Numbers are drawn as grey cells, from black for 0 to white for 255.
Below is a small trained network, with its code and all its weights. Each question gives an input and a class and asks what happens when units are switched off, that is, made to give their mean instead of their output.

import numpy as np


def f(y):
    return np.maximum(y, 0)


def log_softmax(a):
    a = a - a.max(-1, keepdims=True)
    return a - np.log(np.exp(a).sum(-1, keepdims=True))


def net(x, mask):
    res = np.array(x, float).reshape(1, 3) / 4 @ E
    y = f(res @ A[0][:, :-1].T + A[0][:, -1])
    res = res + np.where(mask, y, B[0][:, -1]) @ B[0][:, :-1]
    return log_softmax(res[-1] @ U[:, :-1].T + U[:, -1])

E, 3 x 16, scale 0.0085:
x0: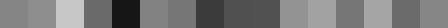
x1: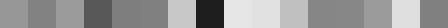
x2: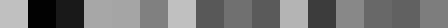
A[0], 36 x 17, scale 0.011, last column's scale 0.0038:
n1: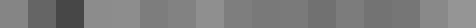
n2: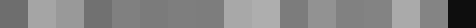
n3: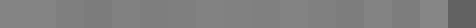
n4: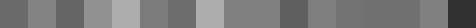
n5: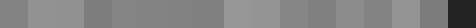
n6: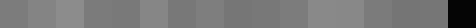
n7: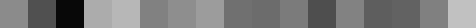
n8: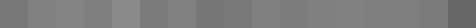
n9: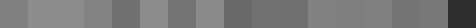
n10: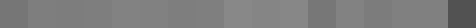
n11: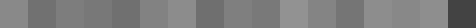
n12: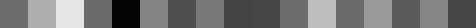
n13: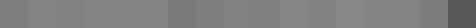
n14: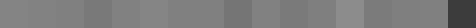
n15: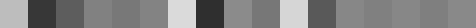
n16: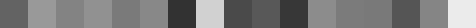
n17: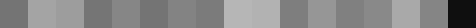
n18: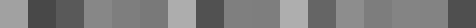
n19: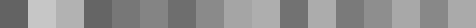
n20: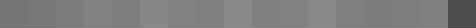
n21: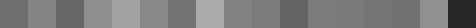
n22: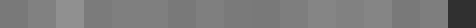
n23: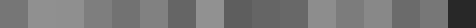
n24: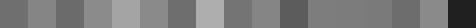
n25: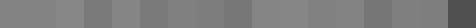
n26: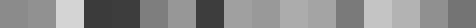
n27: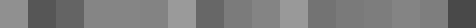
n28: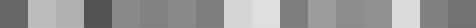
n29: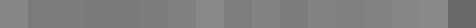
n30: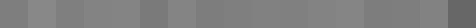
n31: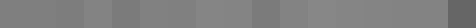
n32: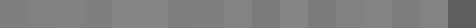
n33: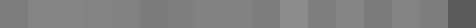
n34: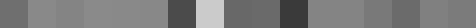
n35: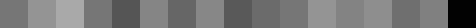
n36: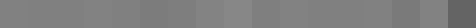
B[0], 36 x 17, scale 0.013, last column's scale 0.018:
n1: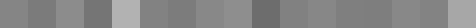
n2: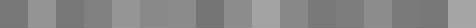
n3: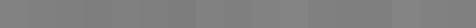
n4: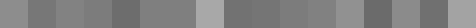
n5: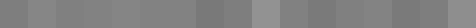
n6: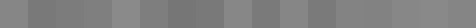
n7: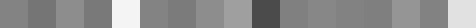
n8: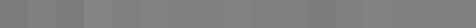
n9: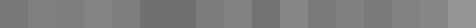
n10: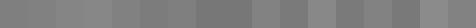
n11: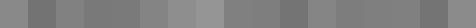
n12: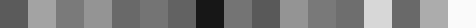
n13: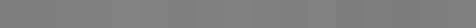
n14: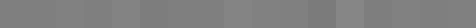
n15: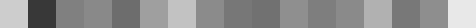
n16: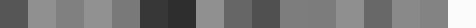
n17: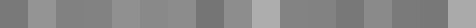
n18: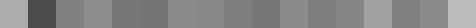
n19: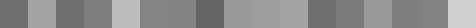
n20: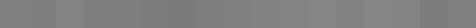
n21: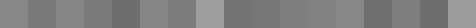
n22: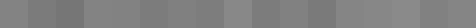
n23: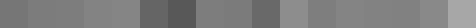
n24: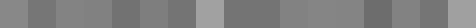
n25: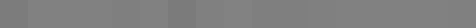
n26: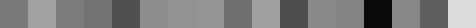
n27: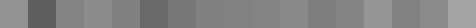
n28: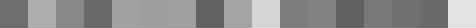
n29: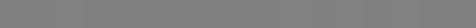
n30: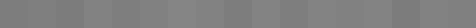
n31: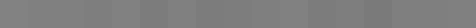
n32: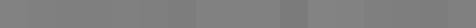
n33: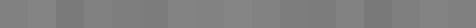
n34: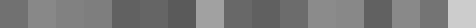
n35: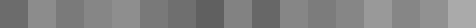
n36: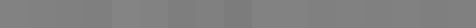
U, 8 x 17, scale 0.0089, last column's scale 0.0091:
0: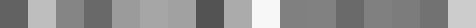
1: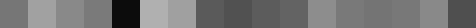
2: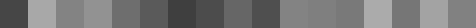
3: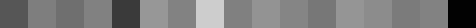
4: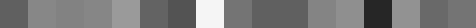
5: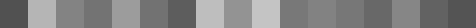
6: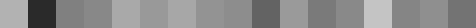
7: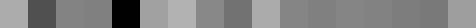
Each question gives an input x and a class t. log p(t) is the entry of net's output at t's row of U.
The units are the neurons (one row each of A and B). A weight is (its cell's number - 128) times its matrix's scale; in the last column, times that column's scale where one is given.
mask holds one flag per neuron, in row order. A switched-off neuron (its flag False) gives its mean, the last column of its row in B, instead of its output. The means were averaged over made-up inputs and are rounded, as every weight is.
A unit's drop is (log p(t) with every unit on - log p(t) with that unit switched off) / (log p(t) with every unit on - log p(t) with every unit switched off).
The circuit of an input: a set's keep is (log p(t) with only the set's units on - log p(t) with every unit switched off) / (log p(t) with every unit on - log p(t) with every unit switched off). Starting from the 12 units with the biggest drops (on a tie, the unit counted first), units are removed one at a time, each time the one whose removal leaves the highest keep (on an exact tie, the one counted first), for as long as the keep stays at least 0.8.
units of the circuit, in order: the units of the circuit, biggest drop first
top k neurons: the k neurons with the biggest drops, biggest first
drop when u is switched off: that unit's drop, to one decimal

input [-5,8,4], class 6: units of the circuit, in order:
(n15)
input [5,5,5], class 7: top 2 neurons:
(n26; n7)
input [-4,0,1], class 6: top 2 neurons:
(n16; n26)
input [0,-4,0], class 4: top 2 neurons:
(n12; n19)
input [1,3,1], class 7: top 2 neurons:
(n7; n19)
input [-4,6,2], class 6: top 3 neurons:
(n15; n18; n19)
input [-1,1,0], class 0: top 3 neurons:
(n16; n15; n12)
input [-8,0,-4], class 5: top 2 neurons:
(n12; n15)
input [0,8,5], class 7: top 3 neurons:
(n26; n7; n19)
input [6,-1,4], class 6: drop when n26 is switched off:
0.1
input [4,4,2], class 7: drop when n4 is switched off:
0.0
